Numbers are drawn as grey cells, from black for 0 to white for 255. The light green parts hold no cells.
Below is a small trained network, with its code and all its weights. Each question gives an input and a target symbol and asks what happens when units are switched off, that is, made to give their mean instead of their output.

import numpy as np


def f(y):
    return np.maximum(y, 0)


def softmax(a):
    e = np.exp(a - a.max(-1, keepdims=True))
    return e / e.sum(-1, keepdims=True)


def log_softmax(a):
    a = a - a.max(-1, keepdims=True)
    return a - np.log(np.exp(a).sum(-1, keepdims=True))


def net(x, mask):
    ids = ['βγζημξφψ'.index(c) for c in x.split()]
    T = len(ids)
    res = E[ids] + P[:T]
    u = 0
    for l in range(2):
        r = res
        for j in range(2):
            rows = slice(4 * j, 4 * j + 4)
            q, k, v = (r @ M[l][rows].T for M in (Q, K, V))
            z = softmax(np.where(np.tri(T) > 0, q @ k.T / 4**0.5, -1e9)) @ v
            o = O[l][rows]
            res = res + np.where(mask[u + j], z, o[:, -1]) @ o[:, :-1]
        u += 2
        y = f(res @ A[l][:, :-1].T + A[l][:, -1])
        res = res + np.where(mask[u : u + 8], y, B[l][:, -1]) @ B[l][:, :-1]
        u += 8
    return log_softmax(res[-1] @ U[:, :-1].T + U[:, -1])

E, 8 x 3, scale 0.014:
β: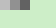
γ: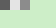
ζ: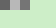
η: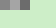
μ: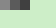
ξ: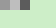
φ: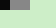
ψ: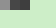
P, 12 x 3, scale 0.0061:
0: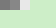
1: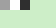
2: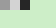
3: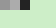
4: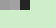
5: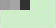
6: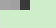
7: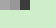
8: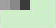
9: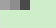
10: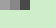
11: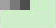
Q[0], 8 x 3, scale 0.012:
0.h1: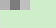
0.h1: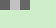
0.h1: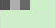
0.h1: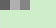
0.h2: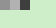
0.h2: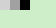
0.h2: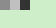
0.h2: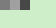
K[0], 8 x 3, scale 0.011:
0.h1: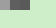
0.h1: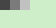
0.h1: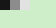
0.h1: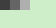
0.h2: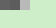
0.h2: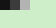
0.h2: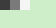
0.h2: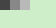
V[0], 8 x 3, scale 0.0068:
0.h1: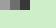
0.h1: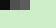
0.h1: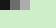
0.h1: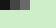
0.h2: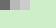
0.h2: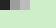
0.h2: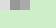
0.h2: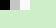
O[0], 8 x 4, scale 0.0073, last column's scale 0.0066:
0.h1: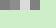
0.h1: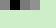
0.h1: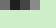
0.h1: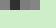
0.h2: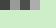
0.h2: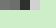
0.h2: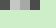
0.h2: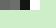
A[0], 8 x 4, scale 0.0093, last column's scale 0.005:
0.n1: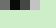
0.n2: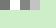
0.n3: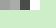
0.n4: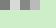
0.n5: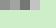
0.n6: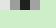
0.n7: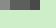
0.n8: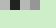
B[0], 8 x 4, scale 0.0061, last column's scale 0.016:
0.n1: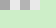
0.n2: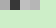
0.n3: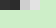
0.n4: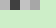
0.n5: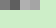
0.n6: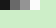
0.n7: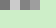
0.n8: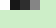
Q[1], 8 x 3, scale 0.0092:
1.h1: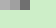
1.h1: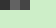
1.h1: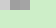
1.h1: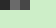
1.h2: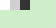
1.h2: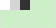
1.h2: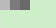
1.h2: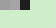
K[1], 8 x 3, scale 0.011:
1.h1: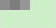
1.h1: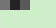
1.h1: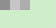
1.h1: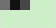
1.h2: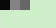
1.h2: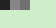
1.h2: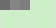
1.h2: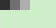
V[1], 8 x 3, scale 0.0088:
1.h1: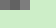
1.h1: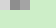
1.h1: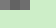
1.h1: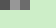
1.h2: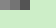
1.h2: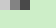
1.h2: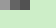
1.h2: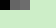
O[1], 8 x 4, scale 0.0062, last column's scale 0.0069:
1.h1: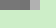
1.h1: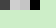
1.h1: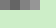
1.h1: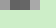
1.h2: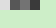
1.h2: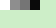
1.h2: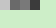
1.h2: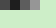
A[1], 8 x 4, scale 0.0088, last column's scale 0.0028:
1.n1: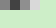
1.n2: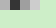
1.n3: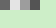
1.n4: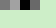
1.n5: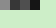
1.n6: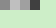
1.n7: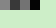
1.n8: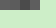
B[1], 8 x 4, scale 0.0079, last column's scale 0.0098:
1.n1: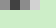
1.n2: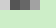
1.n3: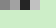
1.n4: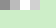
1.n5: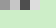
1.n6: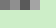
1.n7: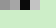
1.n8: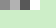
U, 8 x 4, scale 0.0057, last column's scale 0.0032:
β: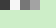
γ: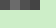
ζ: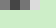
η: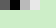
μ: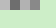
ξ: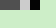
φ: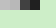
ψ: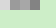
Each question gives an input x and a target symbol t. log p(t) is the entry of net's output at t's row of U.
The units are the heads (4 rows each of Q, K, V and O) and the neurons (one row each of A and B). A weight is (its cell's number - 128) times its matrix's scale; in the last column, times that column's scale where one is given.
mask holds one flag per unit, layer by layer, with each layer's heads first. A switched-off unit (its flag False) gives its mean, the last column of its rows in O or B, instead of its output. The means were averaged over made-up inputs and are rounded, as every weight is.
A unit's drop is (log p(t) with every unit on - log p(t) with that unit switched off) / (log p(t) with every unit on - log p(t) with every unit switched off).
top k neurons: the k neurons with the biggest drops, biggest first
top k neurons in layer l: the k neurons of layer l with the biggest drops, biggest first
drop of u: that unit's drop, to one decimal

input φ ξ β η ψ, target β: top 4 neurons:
0.n1, 1.n4, 0.n2, 0.n7
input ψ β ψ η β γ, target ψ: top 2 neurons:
0.n6, 0.n8
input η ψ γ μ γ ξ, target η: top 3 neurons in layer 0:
0.n1, 0.n2, 0.n4
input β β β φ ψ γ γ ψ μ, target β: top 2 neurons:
0.n2, 0.n4
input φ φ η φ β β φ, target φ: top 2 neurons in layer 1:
1.n5, 1.n7
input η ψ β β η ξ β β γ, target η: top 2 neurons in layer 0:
0.n1, 0.n2
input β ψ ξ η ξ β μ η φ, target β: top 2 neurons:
0.n6, 0.n3
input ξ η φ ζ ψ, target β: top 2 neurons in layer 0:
0.n2, 0.n4
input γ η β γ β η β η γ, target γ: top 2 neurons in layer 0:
0.n1, 0.n6
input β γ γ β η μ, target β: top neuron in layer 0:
0.n6
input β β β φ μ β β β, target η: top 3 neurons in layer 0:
0.n1, 0.n3, 0.n7
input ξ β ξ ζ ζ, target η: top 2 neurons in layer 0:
0.n1, 0.n7
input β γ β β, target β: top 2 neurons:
0.n6, 1.n3
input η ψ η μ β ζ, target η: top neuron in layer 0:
0.n1
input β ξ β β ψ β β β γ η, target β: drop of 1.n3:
0.3
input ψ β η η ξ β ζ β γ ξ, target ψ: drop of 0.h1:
0.2
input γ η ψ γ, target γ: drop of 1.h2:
0.3
